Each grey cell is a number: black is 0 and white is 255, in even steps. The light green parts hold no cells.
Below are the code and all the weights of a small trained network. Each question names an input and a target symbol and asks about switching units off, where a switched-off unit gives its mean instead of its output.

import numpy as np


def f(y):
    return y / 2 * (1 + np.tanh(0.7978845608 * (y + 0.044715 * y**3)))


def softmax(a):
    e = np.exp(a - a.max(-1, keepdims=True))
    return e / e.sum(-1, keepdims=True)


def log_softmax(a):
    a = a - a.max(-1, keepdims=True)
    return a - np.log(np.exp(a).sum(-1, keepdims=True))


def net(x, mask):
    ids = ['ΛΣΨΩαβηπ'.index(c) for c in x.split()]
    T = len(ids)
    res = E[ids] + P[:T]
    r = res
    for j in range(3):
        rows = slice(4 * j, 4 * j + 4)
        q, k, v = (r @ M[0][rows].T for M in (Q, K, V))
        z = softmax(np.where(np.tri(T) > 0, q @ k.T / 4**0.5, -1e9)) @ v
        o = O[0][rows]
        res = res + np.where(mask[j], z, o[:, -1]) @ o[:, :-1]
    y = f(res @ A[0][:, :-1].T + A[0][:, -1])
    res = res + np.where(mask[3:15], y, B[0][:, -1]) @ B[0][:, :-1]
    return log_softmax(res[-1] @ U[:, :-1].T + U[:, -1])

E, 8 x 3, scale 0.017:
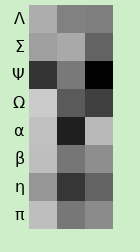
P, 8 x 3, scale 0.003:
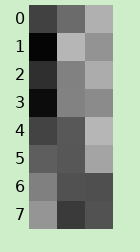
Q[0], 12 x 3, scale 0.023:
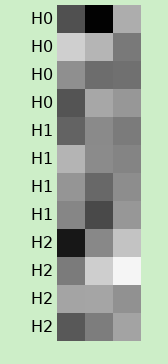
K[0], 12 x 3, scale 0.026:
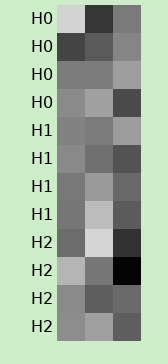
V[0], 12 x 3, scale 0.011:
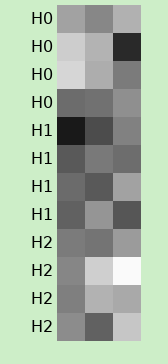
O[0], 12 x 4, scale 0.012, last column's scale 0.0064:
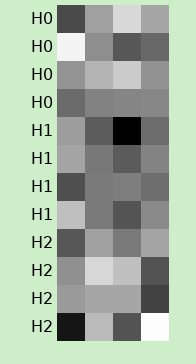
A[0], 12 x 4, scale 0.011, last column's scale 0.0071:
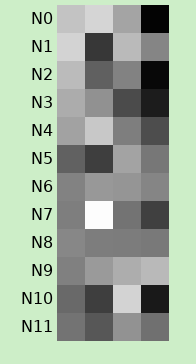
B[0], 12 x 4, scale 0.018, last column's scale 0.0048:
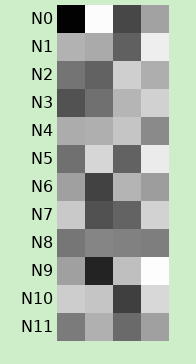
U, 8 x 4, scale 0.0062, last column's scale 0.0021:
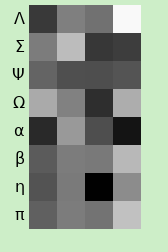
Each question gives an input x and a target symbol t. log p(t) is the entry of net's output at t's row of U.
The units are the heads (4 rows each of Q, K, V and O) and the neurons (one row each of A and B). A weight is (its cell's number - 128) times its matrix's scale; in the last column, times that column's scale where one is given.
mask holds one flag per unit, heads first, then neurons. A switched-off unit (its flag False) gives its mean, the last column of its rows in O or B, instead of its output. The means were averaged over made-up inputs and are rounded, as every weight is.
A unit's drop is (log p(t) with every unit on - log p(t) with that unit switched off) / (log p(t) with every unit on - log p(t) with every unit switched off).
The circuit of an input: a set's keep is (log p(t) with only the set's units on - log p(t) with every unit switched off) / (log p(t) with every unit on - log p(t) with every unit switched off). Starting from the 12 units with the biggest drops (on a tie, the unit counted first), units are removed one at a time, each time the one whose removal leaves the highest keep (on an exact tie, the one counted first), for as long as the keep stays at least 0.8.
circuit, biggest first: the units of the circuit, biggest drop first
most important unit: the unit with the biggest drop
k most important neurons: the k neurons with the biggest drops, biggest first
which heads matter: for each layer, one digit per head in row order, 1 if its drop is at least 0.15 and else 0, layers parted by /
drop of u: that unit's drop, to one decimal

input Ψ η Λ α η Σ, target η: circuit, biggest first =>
[H0 H1]
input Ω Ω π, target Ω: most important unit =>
H2
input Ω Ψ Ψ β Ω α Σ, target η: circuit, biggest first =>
[H0 H2]
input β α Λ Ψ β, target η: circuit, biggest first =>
[H1 N9]
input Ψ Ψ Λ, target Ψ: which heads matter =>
110
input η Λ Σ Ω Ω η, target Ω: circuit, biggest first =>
[H2 H0]
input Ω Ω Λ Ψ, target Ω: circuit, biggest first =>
[H0 H2]
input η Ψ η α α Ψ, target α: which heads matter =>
110
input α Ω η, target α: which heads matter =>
101
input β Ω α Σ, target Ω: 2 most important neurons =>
[N7 N3]
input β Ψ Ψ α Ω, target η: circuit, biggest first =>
[H1 H0]
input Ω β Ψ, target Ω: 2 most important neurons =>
[N7 N3]
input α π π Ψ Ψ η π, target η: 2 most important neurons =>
[N9 N2]
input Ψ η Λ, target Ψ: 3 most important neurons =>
[N3 N2 N5]
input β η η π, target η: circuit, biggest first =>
[H2 N9 H0 N2]
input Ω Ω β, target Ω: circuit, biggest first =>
[H2 N1 H0]
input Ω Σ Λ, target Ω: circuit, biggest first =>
[H2 H0]
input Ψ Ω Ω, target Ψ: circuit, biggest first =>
[N3 N2 H0 H2]
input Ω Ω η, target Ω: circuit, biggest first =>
[H0]
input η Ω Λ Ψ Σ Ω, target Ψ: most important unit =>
H1
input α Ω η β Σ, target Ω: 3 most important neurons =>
[N7 N3 N0]
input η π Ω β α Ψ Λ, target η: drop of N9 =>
0.2
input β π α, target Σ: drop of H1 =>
0.2
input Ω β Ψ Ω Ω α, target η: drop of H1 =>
0.7
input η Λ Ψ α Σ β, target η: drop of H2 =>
0.1
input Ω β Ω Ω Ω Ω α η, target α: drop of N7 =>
0.2
